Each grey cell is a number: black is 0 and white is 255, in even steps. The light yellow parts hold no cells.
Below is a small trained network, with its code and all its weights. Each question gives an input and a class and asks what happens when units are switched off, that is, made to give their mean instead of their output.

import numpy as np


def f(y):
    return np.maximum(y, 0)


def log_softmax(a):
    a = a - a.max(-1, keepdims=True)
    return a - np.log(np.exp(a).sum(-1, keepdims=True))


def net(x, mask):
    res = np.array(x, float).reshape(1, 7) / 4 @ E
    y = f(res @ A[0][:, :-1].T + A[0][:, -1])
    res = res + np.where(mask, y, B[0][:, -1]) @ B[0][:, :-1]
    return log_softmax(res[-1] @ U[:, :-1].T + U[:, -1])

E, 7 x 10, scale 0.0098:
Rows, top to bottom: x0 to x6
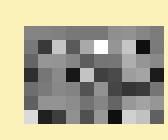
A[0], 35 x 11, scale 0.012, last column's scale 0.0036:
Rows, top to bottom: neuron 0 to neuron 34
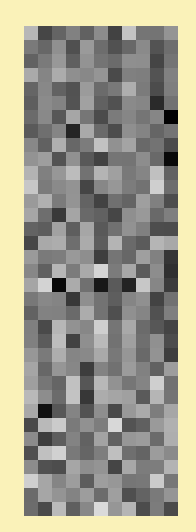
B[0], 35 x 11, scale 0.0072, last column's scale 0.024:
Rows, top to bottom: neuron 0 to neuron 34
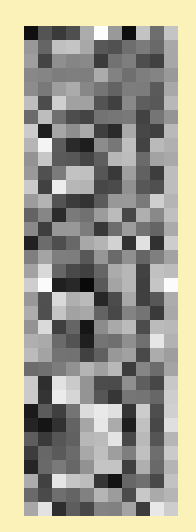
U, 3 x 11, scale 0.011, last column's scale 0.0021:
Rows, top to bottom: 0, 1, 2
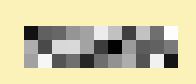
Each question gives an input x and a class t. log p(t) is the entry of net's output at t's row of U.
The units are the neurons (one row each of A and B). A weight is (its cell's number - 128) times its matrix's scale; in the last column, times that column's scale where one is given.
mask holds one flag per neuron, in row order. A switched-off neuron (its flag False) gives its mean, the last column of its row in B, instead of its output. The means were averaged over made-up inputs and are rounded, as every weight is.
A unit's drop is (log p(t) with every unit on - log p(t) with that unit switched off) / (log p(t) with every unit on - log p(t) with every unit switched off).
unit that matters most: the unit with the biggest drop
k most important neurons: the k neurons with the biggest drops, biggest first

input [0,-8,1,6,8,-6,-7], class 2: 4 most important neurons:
neuron 18; neuron 27; neuron 12; neuron 0
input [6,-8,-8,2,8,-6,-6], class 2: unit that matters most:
neuron 18
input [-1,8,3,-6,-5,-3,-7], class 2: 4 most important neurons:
neuron 34; neuron 17; neuron 8; neuron 27
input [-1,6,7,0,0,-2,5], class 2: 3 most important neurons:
neuron 34; neuron 21; neuron 28
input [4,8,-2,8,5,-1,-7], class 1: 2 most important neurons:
neuron 7; neuron 18
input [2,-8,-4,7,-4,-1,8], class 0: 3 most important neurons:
neuron 27; neuron 0; neuron 29
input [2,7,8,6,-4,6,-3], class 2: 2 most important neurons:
neuron 34; neuron 22
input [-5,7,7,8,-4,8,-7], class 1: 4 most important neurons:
neuron 7; neuron 5; neuron 27; neuron 19
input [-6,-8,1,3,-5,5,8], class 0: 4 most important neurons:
neuron 27; neuron 0; neuron 29; neuron 31
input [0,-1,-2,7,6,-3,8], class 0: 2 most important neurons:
neuron 27; neuron 0
